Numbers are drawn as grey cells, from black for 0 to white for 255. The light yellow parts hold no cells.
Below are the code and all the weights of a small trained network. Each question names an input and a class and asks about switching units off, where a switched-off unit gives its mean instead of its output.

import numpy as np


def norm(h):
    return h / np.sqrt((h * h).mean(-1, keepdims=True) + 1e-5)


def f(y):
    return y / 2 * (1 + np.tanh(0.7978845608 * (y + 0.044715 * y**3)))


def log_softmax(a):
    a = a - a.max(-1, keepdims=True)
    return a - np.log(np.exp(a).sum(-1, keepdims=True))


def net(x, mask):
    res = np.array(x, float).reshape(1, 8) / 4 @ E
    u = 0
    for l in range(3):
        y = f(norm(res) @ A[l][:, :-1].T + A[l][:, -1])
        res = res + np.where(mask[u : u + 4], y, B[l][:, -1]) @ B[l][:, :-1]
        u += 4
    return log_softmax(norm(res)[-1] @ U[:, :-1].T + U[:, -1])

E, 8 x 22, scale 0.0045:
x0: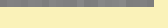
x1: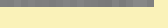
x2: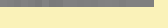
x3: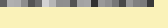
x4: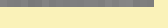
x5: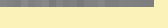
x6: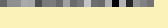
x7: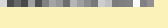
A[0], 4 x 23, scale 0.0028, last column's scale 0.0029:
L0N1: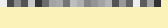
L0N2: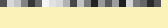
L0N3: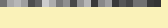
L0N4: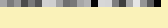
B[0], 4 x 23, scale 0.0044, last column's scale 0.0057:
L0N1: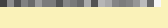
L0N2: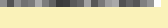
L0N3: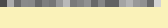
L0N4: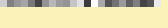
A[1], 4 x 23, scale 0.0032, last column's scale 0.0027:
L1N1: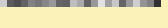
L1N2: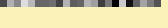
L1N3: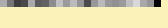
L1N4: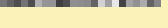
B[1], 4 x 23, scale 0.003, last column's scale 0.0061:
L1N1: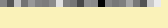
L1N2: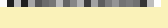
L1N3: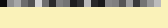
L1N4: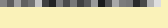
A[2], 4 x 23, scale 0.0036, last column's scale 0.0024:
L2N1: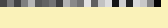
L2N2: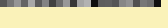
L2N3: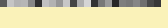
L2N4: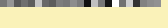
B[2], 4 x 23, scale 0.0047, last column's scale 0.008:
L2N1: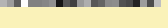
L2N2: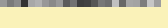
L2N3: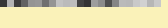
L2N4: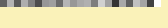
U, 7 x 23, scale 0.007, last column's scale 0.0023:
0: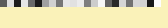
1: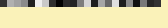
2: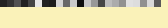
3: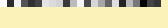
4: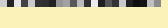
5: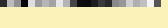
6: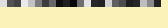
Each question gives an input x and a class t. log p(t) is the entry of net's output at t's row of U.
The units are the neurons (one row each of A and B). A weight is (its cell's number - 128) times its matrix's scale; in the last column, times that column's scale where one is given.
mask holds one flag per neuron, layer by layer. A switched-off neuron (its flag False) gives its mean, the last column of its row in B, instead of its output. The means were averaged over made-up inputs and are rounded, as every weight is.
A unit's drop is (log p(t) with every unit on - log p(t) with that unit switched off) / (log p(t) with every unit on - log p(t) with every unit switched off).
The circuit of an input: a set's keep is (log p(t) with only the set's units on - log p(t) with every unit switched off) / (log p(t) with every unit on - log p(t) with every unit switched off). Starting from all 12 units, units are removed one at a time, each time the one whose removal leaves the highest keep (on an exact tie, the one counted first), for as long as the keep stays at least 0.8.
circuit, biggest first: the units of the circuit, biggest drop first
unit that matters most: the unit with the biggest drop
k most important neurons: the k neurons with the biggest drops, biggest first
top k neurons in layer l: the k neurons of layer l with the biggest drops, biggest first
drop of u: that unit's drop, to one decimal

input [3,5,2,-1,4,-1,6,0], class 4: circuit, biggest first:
(L1N2)
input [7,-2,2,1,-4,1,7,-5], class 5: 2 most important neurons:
(L0N4; L0N3)
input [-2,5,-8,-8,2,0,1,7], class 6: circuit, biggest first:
(L2N1; L0N1)
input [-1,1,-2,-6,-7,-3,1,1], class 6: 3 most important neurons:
(L0N4; L1N4; L2N3)
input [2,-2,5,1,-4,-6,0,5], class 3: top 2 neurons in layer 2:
(L2N4; L2N3)
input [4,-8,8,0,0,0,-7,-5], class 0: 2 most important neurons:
(L2N4; L1N3)
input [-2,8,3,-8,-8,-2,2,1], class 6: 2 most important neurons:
(L0N4; L1N4)
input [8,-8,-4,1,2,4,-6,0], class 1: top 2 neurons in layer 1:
(L1N4; L1N2)
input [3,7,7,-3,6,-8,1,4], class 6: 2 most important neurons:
(L0N1; L1N2)
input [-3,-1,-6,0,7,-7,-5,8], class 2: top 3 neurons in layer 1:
(L1N3; L1N1; L1N2)
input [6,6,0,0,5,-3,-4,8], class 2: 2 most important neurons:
(L0N1; L1N3)
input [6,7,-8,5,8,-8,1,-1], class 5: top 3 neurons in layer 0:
(L0N3; L0N2; L0N1)
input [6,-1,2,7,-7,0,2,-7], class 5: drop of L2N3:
0.1
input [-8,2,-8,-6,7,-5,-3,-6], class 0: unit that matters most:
L2N4
